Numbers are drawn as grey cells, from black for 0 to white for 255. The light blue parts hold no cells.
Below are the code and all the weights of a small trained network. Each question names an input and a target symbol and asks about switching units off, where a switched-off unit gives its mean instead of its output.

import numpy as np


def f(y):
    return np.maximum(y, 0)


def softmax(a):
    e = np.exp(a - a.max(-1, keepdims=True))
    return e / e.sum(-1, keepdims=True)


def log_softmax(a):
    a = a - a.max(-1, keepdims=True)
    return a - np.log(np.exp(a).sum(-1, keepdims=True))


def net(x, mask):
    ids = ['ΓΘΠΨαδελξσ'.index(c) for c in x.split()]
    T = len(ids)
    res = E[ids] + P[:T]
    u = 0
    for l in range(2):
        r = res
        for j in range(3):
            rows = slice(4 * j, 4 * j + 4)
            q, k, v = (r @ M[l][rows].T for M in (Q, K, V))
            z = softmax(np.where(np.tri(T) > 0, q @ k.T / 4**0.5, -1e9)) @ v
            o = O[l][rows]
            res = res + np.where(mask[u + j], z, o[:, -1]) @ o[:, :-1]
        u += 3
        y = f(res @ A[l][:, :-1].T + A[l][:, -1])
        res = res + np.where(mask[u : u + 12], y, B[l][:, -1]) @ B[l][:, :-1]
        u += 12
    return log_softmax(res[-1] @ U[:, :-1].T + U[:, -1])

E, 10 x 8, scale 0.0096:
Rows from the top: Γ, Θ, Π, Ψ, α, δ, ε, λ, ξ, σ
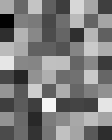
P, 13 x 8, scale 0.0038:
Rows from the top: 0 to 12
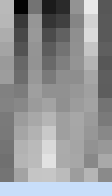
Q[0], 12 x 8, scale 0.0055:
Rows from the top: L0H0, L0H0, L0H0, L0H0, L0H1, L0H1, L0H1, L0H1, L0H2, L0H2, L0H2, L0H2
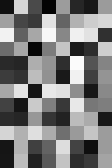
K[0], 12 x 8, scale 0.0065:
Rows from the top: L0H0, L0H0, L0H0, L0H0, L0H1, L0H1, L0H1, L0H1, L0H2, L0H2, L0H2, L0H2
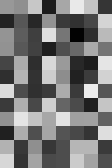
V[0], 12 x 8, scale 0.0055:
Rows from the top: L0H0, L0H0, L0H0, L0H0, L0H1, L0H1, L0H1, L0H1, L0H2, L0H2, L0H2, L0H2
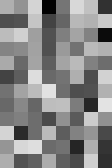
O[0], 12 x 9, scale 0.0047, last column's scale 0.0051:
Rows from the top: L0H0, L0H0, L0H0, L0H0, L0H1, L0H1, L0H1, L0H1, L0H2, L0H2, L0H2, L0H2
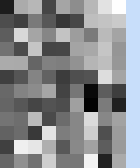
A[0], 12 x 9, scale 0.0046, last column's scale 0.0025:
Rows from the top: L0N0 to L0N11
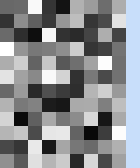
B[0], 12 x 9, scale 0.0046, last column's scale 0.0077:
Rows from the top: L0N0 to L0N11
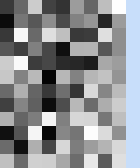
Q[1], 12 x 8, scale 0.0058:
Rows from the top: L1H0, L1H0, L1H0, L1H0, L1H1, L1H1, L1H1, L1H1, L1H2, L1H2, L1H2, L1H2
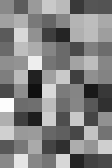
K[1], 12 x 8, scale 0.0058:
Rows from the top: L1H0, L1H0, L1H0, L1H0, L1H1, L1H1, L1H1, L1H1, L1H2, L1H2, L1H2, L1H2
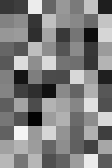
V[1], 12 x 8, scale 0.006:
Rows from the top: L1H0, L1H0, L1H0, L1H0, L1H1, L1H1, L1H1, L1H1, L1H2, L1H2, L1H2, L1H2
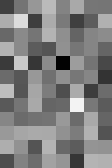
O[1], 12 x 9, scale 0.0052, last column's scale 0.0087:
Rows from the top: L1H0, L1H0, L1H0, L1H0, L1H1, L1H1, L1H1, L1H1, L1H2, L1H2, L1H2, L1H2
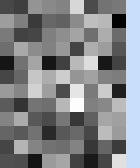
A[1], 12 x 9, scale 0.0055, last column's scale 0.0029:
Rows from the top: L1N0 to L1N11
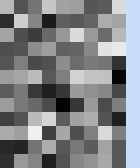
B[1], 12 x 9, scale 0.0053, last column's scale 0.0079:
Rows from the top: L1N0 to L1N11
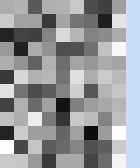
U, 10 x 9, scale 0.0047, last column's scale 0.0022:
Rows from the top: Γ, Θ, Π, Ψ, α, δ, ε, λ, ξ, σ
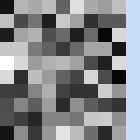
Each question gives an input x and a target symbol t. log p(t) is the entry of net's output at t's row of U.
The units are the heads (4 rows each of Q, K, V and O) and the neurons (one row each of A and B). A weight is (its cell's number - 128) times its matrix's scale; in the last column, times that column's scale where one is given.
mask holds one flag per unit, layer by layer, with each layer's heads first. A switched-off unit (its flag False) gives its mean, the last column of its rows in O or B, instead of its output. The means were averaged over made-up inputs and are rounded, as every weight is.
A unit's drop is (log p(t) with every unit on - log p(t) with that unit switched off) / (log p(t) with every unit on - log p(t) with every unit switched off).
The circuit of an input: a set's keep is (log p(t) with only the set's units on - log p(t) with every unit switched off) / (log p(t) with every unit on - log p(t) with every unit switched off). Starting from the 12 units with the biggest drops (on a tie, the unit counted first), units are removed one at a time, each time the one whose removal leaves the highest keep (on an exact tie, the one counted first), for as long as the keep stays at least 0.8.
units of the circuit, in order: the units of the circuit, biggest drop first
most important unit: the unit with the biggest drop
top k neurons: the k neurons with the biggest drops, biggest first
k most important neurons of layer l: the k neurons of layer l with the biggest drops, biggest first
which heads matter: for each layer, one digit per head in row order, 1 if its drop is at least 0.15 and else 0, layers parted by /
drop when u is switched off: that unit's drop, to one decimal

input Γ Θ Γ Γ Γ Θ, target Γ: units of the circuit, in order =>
L1H2, L0H2, L1H1, L1N5
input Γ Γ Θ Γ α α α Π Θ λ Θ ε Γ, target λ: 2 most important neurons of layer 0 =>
L0N3, L0N9
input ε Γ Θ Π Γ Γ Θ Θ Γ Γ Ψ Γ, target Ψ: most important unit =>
L0N4
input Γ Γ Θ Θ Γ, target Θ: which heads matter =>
101 / 010
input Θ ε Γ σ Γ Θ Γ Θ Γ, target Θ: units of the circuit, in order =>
L0H2, L1N7
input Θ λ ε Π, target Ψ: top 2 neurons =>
L0N2, L1N7
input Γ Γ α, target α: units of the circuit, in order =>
L1H1, L0H1, L0H0
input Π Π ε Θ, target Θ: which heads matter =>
000 / 000
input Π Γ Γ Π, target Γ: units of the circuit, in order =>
L1H1, L0N0, L0H2, L0H0
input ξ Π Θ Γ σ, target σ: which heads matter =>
000 / 000
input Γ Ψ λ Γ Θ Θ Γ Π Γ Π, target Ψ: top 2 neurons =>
L0N2, L1N6
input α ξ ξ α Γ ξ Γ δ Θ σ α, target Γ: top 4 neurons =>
L0N9, L0N5, L1N9, L1N5
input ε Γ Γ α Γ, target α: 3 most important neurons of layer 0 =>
L0N11, L0N7, L0N6
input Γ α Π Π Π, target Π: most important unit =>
L0H2
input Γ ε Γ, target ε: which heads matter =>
110 / 010
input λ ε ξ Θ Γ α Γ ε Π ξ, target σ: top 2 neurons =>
L0N2, L1N2
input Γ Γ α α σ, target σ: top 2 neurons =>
L0N0, L1N3
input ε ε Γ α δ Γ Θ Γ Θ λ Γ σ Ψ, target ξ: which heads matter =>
100 / 100
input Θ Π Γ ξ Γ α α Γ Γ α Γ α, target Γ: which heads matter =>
100 / 011
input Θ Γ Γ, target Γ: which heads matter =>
000 / 011
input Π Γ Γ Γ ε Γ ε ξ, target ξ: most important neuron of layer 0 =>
L0N0
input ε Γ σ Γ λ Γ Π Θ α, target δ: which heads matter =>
110 / 010
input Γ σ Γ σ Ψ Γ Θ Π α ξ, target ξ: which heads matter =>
000 / 100
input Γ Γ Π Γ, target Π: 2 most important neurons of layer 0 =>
L0N4, L0N7
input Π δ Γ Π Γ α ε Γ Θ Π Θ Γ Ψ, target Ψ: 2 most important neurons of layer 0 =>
L0N4, L0N10
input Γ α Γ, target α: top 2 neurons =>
L0N11, L0N7
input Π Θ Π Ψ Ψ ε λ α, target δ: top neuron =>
L0N9
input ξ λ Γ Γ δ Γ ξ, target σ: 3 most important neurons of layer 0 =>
L0N2, L0N0, L0N8
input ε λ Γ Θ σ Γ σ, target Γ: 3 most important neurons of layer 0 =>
L0N0, L0N3, L0N7
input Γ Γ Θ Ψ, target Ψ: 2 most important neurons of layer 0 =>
L0N4, L0N6
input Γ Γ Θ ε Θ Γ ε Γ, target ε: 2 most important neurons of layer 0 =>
L0N10, L0N1
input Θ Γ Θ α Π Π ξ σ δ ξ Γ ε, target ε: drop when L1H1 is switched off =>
0.3
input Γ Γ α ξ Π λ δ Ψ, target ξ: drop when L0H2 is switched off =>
0.1
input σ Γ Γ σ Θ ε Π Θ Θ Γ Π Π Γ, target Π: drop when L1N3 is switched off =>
0.0
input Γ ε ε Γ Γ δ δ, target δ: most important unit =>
L1N9
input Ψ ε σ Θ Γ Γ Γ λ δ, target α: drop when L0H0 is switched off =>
0.8
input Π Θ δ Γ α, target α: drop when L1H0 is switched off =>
0.1
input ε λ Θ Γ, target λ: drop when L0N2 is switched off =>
0.2
